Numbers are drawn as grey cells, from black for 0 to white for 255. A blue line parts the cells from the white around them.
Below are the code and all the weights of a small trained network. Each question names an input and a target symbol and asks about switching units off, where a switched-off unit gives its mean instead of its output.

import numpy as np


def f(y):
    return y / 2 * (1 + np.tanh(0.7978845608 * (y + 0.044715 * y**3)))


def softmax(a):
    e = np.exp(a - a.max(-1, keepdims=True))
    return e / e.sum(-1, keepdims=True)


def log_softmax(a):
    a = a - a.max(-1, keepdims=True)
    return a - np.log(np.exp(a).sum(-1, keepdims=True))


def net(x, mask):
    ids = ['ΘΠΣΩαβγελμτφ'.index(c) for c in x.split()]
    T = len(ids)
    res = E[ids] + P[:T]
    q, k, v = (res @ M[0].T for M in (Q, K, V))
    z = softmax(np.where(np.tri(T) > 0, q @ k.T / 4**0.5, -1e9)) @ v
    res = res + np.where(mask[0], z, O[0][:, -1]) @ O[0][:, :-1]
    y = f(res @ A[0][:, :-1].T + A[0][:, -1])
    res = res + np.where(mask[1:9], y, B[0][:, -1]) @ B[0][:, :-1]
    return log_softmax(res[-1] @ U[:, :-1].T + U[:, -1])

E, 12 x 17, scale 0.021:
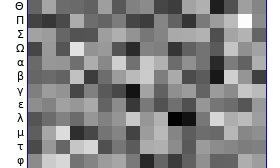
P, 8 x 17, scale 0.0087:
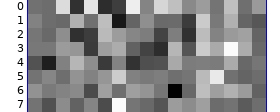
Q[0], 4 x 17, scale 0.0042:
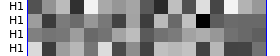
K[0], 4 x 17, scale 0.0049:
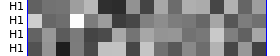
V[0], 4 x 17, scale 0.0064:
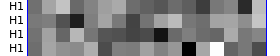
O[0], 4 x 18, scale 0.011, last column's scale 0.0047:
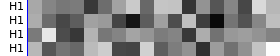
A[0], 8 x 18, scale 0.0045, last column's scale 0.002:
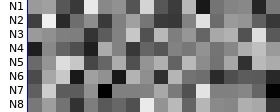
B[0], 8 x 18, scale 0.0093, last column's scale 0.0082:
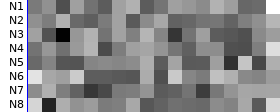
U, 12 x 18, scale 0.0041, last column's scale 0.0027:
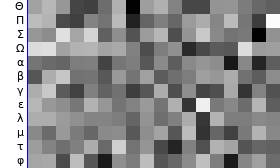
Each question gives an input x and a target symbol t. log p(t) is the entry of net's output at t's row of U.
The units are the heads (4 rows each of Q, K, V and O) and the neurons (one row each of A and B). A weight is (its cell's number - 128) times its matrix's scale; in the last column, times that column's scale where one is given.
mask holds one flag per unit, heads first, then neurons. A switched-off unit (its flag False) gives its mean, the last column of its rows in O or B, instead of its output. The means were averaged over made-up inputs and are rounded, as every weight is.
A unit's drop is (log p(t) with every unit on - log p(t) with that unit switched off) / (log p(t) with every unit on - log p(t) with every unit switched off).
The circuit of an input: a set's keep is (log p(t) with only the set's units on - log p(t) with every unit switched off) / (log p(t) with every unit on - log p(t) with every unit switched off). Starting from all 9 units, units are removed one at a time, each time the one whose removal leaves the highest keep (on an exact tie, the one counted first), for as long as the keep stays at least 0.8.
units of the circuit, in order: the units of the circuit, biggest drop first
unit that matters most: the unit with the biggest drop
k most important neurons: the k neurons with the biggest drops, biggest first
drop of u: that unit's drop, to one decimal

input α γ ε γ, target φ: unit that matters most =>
H1
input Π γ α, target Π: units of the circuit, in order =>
H1, N1
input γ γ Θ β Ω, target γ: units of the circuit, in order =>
H1, N8
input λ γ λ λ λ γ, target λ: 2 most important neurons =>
N1, N3
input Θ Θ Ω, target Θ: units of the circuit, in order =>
H1, N2, N7
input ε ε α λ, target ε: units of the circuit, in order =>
H1, N7
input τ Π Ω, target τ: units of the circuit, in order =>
H1, N1
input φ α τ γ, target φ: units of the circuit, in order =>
H1, N3
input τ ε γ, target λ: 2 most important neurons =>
N6, N3
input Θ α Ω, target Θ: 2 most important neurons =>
N2, N7
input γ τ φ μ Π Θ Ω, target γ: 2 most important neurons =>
N8, N6
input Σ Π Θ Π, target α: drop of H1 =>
0.9
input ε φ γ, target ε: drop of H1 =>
0.6
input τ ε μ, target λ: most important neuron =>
N6
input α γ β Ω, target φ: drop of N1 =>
-0.1
